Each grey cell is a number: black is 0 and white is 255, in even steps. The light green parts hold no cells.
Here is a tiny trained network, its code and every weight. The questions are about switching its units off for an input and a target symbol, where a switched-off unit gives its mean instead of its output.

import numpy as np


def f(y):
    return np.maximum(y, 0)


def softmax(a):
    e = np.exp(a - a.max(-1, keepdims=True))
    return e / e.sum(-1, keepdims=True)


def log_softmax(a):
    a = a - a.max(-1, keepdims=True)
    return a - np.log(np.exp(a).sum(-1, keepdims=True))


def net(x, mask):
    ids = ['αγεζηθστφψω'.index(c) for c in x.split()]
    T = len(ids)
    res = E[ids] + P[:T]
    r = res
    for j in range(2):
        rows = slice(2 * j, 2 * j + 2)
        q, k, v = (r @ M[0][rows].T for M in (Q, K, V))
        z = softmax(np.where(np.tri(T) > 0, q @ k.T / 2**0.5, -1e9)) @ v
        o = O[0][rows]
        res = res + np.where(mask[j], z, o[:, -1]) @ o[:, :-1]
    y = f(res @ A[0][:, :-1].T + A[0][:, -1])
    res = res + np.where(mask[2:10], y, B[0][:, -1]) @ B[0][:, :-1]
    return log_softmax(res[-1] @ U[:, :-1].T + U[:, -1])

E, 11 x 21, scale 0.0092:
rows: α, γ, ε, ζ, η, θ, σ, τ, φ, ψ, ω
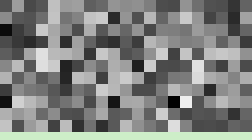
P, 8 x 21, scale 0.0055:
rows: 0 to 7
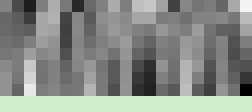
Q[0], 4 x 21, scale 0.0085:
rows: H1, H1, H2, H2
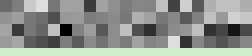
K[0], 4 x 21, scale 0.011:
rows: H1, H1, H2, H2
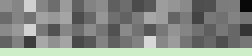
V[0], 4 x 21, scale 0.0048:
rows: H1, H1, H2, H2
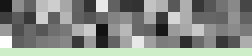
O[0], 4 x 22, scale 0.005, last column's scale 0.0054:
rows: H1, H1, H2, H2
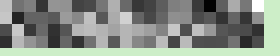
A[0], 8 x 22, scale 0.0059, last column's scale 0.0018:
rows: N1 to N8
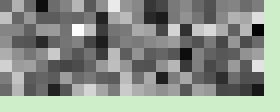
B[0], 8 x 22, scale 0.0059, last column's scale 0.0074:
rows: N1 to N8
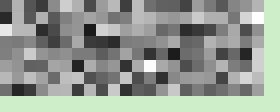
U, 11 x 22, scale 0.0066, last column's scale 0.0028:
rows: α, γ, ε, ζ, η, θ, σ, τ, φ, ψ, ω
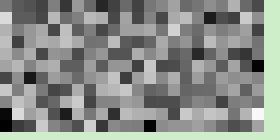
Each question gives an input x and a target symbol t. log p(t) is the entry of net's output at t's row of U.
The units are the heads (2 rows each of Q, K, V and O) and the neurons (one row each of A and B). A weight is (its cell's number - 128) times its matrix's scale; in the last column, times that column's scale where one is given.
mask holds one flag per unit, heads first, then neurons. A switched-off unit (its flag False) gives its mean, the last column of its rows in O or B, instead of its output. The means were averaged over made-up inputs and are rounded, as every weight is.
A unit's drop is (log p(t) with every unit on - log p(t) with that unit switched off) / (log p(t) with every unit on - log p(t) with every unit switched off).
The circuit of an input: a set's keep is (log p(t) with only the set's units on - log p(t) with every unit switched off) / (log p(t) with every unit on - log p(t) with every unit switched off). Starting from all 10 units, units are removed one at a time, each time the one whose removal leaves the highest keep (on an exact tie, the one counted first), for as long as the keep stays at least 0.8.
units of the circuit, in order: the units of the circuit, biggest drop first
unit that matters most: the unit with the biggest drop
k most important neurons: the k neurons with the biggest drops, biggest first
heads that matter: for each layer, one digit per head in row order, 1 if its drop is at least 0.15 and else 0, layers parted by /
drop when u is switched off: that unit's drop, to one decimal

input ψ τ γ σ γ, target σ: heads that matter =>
11
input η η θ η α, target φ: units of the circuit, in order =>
[N1, N7, N5]
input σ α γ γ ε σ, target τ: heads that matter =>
10
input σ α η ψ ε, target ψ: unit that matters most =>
H1
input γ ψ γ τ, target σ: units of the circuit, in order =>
[N6, N1]
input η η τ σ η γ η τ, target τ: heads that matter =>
11
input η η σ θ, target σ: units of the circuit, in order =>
[N8, H2, H1, N3]
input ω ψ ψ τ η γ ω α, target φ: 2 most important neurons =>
[N7, N1]
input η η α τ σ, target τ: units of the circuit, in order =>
[N3, H2]
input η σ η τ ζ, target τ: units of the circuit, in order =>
[N3, H1, H2]
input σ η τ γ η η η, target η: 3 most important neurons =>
[N2, N6, N7]
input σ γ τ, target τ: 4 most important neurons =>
[N3, N2, N6, N1]
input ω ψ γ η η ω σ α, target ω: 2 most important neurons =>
[N8, N6]
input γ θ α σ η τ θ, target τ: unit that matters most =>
N3
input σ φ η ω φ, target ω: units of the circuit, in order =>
[N8, H2, H1]
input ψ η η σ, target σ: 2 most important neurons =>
[N8, N5]
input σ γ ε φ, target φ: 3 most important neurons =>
[N7, N2, N1]
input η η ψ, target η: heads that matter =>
00
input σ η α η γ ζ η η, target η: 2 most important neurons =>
[N2, N6]
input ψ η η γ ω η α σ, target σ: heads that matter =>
01
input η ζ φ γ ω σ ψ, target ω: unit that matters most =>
H1
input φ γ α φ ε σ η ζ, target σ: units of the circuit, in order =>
[H1, H2, N8, N3]
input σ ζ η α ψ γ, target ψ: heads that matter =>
11
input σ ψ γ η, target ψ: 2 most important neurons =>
[N8, N6]
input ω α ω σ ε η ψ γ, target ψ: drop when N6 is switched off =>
0.0
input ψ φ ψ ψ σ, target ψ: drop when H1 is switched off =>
0.1
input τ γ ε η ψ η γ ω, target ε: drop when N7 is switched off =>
0.4
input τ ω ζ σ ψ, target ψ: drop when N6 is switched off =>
0.1
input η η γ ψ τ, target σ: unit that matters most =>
N6
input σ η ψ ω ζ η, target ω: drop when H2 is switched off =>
0.7
